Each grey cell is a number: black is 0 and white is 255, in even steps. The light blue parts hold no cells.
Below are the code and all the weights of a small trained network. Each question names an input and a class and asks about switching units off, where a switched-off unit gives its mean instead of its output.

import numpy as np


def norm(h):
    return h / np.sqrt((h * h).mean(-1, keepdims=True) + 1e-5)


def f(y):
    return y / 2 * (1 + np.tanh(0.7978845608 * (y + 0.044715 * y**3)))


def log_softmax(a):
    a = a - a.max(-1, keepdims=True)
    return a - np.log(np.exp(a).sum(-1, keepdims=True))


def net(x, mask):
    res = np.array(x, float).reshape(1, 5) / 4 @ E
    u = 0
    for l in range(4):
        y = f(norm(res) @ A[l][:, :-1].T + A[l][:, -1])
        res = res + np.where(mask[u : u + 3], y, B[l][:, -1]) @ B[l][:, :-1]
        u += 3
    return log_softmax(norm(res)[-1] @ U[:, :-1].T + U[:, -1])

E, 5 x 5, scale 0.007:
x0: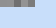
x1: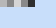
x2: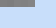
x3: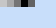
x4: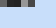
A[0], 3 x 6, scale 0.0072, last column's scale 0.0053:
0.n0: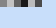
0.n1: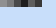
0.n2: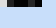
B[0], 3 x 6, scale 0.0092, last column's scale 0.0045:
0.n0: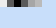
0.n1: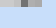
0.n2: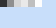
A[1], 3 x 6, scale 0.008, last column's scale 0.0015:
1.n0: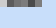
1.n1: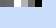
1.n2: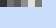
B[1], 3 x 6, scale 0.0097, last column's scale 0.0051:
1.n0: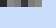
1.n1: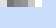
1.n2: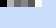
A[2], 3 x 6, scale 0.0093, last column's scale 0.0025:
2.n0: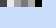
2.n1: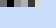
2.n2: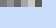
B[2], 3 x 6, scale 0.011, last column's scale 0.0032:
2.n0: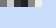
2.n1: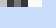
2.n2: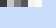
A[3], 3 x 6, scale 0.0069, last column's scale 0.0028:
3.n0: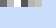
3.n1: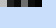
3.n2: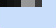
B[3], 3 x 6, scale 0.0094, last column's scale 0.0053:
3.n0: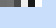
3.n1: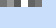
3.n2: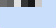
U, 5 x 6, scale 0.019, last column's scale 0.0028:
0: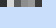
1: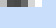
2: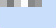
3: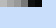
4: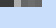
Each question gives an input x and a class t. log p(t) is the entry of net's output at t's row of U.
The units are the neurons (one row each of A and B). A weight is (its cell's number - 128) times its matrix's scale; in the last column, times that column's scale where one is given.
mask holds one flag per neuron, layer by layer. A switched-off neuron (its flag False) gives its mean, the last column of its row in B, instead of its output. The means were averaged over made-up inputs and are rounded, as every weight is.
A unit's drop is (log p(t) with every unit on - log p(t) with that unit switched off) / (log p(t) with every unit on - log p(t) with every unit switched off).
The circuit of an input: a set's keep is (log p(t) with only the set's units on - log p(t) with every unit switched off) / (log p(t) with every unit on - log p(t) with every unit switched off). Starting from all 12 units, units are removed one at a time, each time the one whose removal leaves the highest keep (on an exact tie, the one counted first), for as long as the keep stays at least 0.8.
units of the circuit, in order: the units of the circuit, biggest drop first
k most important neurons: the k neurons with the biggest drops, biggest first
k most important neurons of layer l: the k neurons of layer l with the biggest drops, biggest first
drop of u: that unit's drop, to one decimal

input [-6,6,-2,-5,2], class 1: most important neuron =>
(2.n1)
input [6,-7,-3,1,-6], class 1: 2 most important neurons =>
(0.n0 0.n2)
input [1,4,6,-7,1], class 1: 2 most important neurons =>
(2.n1 0.n2)
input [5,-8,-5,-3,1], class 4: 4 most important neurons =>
(3.n2 0.n1 1.n1 0.n2)
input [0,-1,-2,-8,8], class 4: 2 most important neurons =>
(3.n2 1.n1)
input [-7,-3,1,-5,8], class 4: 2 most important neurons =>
(3.n2 1.n1)
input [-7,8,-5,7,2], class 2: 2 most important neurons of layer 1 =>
(1.n2 1.n1)
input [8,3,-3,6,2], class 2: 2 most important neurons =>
(0.n2 1.n2)
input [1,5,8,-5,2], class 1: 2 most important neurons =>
(2.n1 0.n2)
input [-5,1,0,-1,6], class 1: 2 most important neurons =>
(2.n1 0.n0)
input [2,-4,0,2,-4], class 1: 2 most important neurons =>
(0.n0 0.n2)
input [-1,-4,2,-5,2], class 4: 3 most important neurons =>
(3.n2 0.n2 0.n1)
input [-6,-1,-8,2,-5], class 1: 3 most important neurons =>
(0.n0 0.n2 1.n2)
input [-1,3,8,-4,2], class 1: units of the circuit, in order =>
(2.n1)
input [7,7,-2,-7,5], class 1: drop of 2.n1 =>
0.8
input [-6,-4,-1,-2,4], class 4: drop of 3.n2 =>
0.2
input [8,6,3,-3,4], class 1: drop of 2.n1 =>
0.8
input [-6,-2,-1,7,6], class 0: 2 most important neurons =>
(0.n2 2.n0)
